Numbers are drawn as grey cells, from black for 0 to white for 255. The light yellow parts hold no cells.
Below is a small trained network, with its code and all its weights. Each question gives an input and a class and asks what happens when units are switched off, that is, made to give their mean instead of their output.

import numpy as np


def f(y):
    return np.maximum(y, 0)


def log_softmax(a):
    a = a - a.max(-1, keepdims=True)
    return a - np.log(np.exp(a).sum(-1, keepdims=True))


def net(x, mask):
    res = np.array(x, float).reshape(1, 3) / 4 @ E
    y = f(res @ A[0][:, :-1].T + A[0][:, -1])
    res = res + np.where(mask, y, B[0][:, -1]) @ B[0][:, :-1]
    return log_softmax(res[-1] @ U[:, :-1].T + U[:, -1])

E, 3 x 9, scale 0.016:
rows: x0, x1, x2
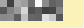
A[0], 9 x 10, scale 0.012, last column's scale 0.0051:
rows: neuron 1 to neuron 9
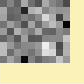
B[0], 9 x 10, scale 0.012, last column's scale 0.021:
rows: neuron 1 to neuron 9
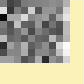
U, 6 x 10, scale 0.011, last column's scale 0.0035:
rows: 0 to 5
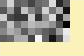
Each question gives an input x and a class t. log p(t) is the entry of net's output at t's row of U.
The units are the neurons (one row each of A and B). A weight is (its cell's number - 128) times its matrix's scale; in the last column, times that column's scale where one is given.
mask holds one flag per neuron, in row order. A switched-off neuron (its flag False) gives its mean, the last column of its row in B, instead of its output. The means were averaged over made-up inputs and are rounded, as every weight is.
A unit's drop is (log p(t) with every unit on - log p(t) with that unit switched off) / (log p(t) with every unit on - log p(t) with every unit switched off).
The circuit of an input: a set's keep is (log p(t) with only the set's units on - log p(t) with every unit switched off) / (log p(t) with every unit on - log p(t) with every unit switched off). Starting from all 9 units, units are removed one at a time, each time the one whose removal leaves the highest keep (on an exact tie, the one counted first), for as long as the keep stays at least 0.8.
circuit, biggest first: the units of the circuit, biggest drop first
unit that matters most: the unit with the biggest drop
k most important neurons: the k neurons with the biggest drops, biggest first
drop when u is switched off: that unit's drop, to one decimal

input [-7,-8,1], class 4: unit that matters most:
neuron 2
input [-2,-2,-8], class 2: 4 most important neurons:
[neuron 7; neuron 3; neuron 2; neuron 8]
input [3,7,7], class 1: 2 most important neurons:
[neuron 4; neuron 9]
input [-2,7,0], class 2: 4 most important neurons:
[neuron 7; neuron 3; neuron 8; neuron 6]
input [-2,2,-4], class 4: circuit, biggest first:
[neuron 3; neuron 8]
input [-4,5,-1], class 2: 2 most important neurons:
[neuron 7; neuron 3]
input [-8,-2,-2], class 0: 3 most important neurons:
[neuron 2; neuron 9; neuron 7]
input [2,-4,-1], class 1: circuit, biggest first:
[neuron 4; neuron 2]
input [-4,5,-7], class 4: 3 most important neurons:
[neuron 3; neuron 8; neuron 4]
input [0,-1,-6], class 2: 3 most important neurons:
[neuron 7; neuron 3; neuron 8]
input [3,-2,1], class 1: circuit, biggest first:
[neuron 4; neuron 9]
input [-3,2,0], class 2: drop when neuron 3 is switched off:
0.3
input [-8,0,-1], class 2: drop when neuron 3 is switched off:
0.3
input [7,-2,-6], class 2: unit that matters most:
neuron 2
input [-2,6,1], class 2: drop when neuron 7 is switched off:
0.3
